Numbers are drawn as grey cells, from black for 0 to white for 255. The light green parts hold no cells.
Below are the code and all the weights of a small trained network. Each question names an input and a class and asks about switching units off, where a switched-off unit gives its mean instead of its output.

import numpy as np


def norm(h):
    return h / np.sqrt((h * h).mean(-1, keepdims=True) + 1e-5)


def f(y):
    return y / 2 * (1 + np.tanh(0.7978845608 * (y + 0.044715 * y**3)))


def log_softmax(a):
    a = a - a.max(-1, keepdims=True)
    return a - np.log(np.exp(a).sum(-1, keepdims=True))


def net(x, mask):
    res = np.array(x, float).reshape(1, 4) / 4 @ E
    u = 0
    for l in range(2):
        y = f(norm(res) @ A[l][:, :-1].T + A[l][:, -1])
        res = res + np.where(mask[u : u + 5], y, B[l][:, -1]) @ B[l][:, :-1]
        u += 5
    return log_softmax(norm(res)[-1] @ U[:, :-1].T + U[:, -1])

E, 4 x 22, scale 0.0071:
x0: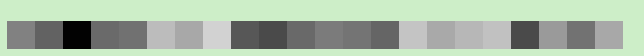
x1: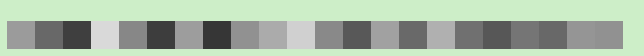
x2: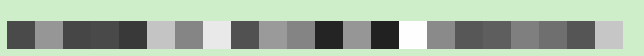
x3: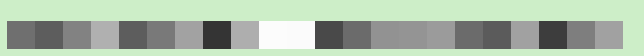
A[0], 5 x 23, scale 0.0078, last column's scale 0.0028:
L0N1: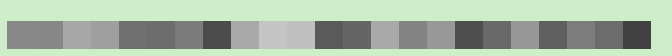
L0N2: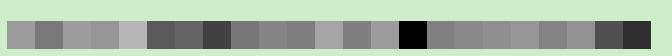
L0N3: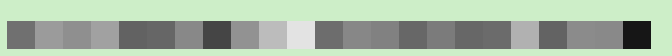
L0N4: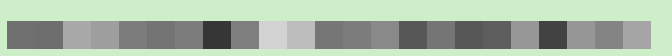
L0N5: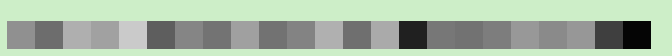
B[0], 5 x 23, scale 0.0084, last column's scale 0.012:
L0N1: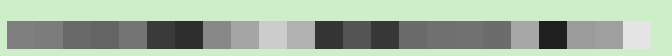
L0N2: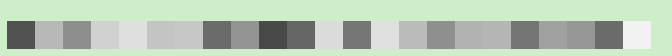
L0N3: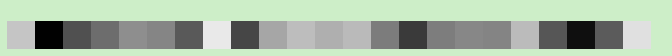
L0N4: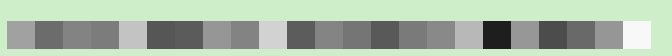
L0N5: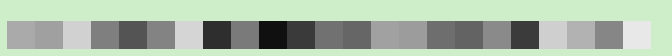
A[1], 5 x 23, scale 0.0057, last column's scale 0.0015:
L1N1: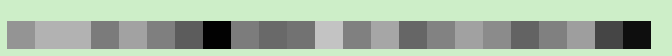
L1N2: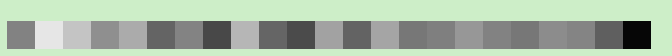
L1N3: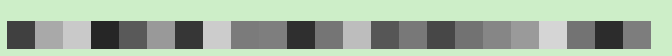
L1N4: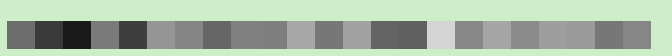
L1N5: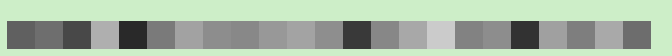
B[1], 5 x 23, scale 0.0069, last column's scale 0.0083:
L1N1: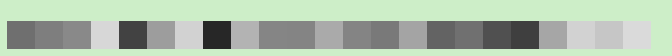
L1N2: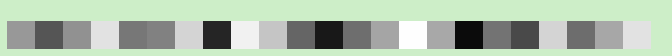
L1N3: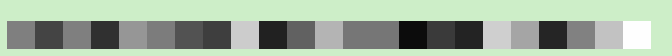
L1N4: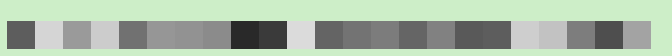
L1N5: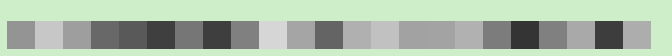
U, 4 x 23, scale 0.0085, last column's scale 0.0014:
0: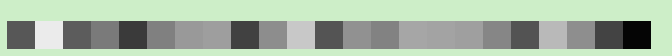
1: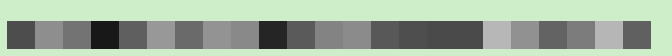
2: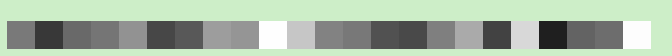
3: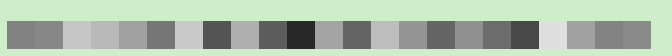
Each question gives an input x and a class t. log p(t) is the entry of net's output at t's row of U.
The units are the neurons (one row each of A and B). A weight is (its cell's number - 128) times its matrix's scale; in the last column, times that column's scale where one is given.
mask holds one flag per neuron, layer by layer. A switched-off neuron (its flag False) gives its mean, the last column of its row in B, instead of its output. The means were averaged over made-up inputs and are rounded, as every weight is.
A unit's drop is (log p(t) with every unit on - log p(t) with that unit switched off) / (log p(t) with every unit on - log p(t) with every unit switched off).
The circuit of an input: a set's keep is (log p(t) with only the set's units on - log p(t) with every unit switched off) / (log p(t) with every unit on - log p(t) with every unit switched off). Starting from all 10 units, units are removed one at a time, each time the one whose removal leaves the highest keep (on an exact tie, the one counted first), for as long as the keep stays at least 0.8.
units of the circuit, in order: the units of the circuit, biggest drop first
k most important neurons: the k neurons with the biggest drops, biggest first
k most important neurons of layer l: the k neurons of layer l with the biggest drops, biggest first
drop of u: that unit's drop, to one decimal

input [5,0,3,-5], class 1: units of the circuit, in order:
[L0N2]
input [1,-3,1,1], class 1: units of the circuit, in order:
[L0N2; L0N4]
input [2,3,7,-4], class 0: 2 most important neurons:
[L1N5; L0N4]
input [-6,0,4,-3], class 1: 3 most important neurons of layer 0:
[L0N2; L0N1; L0N3]
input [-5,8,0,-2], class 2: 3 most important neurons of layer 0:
[L0N3; L0N1; L0N4]
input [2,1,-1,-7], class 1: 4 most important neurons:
[L0N2; L0N5; L1N3; L0N4]
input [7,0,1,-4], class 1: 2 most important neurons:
[L0N2; L1N2]
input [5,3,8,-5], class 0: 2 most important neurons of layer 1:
[L1N5; L1N4]
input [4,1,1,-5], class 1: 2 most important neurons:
[L0N2; L0N5]
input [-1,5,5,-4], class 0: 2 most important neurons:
[L0N4; L0N2]
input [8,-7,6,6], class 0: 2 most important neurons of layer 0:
[L0N4; L0N3]
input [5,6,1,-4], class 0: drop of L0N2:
0.1
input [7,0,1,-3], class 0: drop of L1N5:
0.2
